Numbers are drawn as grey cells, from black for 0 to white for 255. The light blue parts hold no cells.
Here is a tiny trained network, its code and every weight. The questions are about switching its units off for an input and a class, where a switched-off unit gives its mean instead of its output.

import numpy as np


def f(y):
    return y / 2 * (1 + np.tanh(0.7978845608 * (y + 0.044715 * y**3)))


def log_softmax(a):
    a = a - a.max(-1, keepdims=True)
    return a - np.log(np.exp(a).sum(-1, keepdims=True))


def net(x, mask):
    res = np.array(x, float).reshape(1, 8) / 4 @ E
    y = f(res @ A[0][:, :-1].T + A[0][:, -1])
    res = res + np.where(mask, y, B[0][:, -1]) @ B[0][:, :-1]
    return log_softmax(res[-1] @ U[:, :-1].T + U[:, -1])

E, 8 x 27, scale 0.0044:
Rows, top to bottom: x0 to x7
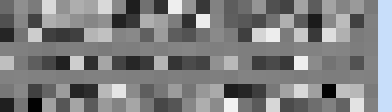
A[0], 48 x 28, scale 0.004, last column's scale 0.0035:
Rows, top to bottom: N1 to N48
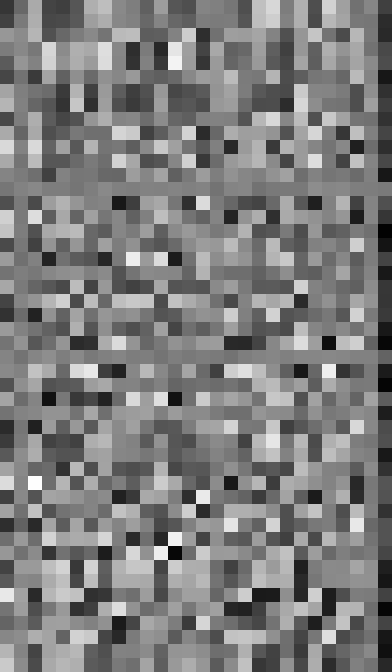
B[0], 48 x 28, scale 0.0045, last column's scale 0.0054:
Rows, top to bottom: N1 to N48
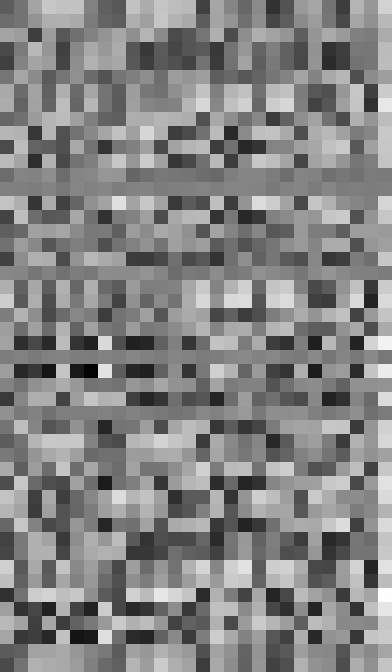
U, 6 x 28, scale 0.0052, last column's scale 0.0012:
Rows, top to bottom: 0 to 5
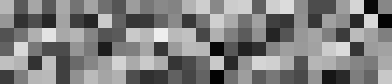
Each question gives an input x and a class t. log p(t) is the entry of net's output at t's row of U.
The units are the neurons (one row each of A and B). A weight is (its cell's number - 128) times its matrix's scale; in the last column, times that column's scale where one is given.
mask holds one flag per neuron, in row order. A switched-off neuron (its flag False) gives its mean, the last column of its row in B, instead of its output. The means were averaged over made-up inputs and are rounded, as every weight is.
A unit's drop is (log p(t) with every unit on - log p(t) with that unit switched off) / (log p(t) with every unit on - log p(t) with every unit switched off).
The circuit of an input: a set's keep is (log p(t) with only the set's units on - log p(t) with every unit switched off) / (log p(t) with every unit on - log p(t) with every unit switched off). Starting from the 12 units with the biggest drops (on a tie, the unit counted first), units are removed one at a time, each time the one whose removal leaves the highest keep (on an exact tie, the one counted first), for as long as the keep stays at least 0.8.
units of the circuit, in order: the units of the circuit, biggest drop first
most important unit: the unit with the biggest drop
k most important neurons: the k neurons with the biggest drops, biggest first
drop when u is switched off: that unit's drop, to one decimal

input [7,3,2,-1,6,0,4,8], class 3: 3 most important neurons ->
(N38 N31 N23)
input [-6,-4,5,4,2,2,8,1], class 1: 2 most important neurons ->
(N25 N44)
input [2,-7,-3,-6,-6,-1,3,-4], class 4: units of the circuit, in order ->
(N12)
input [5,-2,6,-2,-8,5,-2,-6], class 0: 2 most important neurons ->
(N41 N22)
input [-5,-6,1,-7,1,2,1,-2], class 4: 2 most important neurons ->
(N10 N12)
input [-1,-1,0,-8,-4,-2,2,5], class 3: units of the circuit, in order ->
(N38 N31)
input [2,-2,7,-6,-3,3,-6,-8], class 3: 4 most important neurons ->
(N35 N11 N16 N43)
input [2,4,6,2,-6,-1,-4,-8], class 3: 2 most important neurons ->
(N35 N11)
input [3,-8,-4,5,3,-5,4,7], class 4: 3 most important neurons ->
(N10 N12 N37)
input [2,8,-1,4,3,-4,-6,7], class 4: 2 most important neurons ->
(N36 N15)
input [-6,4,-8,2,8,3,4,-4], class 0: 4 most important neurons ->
(N8 N21 N34 N7)
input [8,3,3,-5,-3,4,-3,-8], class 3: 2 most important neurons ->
(N35 N11)
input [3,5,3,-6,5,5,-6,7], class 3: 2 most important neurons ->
(N38 N31)
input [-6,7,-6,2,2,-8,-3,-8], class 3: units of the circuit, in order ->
(N35)
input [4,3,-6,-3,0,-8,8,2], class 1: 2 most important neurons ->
(N25 N44)
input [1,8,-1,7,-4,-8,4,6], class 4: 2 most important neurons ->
(N15 N36)
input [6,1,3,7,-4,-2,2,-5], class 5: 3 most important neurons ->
(N39 N5 N4)
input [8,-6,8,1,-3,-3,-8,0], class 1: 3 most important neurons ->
(N27 N46 N43)
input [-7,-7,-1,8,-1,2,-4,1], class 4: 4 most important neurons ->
(N10 N12 N37 N3)
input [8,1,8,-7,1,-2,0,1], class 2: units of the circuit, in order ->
(N32)
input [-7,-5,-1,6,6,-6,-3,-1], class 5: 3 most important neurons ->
(N29 N19 N40)
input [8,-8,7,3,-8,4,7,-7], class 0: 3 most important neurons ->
(N41 N22 N42)
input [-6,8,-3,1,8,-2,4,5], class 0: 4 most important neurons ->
(N8 N21 N34 N7)
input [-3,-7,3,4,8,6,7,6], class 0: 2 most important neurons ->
(N8 N21)
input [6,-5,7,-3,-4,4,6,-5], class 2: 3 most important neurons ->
(N32 N1 N27)
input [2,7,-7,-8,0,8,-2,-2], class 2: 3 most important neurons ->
(N43 N48 N47)
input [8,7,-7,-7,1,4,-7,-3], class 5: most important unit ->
N39
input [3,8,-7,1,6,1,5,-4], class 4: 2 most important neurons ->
(N15 N36)
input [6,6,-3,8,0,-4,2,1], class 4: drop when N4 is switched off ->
-0.1
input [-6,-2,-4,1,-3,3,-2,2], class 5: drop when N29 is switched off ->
0.1
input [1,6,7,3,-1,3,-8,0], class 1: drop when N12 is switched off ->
0.0
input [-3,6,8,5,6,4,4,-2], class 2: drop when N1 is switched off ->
0.1
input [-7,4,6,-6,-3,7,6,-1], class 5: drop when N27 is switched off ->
0.2
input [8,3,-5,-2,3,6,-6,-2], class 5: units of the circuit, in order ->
(N39)
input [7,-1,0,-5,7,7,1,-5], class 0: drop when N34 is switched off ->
0.2
